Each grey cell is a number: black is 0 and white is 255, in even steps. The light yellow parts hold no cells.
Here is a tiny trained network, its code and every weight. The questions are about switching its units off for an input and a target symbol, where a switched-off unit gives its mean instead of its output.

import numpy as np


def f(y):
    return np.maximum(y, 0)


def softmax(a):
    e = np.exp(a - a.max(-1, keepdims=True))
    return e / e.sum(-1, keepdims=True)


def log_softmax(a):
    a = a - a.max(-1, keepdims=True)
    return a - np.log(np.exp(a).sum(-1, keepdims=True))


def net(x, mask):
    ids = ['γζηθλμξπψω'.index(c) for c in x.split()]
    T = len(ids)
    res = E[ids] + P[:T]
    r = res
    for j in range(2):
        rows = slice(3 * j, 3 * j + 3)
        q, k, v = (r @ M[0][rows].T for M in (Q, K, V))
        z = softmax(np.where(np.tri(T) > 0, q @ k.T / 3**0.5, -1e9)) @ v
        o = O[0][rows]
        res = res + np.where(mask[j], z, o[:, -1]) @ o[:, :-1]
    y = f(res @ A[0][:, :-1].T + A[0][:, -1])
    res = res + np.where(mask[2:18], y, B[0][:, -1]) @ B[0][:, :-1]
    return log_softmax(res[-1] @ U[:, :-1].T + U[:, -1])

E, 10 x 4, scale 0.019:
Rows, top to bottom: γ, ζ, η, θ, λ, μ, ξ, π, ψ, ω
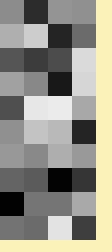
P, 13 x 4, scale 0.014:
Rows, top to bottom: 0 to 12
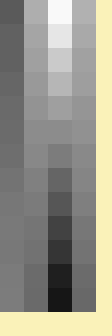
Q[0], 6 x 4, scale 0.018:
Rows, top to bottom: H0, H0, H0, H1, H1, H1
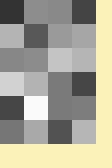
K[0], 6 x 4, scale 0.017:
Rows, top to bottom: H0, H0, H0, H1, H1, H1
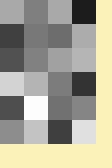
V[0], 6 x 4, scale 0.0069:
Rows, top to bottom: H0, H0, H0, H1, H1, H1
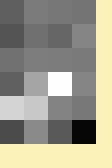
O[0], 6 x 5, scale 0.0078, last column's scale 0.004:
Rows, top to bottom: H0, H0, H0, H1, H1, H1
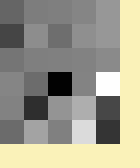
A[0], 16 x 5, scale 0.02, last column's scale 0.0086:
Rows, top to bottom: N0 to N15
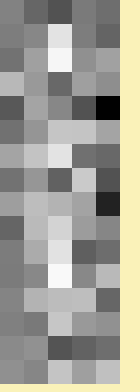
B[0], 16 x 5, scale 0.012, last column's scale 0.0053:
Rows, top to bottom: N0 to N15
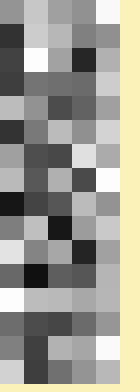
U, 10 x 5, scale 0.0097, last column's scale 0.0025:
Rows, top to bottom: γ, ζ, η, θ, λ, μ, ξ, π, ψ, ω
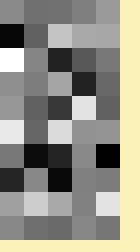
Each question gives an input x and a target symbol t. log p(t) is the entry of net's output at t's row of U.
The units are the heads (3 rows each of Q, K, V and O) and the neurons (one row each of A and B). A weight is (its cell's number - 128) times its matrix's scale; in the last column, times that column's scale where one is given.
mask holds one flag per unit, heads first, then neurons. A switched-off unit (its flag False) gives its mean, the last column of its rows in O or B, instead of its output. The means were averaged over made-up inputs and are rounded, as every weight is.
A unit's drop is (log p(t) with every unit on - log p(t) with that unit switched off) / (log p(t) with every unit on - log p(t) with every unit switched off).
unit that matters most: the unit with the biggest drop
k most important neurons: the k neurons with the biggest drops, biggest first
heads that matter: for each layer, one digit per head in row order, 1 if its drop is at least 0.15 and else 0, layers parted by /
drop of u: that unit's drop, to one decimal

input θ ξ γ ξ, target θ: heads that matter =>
01
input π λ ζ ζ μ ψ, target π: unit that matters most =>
H1
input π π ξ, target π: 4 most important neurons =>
(N2 N9 N11 N8)
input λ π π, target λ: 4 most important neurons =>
(N0 N14 N7 N2)
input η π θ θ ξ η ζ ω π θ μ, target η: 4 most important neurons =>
(N10 N6 N5 N9)
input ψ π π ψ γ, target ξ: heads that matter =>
00
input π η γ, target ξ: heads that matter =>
01
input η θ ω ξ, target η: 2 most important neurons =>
(N10 N6)
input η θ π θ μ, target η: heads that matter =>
00
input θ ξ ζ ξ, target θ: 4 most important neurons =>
(N2 N10 N1 N11)
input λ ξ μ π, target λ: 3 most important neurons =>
(N0 N14 N7)
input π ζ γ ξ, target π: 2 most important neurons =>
(N2 N9)
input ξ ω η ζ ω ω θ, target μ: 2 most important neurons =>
(N12 N7)
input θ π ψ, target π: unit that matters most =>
N9
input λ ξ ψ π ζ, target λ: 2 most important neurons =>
(N8 N6)
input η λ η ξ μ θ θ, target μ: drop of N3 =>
-0.1
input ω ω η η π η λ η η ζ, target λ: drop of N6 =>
0.2
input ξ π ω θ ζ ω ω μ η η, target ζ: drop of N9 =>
0.1
